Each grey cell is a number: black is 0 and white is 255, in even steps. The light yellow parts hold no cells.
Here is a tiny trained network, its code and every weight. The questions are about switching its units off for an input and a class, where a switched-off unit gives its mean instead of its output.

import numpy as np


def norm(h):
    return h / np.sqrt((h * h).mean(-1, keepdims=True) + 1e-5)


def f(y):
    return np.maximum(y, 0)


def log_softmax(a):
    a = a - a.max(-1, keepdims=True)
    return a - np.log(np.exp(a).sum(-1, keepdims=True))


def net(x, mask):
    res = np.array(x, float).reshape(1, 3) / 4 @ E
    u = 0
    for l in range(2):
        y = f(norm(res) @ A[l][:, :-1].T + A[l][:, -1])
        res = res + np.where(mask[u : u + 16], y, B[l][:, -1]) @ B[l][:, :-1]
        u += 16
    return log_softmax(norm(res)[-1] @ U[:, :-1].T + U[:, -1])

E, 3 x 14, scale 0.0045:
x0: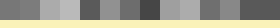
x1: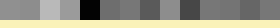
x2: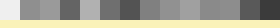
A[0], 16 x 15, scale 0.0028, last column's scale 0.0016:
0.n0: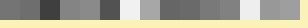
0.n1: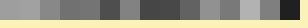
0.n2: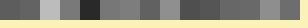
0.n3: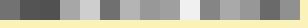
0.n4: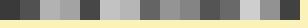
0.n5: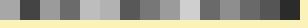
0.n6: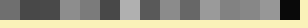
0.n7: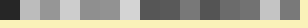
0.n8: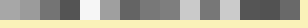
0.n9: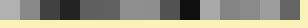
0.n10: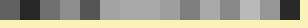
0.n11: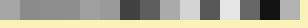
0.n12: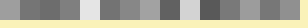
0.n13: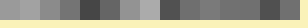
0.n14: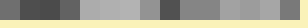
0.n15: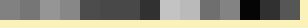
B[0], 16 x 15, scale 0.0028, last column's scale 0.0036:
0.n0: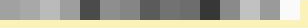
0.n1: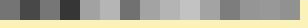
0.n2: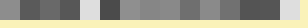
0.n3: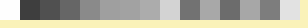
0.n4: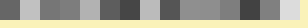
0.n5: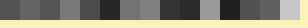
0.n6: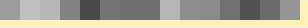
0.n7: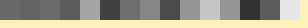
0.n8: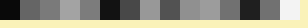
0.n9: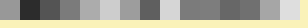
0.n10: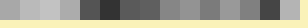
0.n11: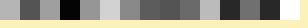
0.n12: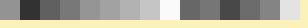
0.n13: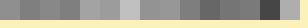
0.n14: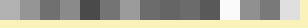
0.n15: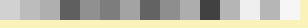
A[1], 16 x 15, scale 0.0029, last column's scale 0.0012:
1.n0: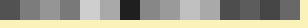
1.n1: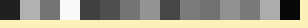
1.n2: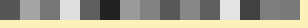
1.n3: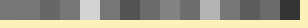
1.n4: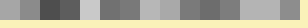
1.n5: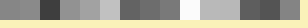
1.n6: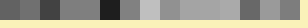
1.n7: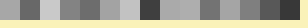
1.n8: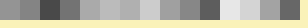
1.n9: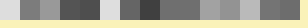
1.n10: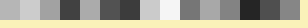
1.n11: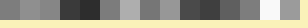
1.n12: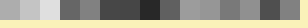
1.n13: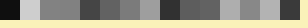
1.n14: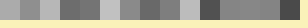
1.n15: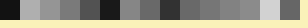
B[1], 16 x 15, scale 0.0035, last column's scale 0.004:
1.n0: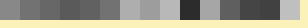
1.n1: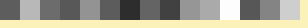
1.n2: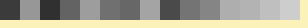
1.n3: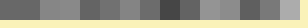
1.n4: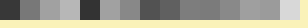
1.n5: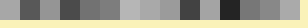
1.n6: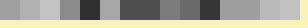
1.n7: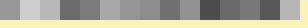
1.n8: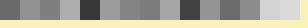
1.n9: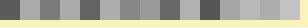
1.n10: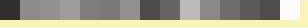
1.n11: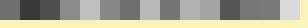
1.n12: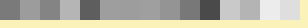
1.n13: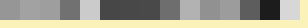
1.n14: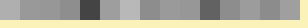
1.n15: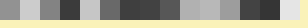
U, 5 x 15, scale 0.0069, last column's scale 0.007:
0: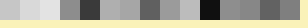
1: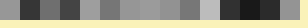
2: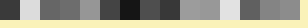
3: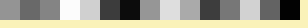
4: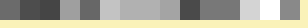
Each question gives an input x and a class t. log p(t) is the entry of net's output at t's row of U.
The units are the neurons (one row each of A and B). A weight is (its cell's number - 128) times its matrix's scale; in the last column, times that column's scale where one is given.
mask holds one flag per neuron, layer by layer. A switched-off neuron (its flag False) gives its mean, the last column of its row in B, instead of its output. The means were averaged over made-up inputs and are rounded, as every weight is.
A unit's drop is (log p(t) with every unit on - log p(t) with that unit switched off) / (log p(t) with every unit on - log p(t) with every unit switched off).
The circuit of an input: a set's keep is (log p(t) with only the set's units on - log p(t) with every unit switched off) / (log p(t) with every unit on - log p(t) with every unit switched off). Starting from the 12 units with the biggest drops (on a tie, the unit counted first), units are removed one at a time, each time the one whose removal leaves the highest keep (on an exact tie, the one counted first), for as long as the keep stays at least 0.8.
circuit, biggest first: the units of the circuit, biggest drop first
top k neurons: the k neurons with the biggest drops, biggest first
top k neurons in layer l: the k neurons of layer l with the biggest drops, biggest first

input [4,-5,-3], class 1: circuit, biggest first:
1.n5
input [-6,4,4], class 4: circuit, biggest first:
0.n9, 1.n15, 1.n13, 0.n11
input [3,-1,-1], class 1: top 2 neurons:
0.n0, 0.n7
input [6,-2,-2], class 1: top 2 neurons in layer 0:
0.n0, 0.n7
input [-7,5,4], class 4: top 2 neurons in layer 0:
0.n8, 0.n7
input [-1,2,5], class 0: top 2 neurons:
0.n15, 1.n12
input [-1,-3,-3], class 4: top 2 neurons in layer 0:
0.n3, 0.n8
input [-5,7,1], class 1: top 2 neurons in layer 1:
1.n12, 1.n8
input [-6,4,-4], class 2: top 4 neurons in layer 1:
1.n15, 1.n0, 1.n5, 1.n13
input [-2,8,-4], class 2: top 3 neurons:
0.n11, 0.n3, 0.n12
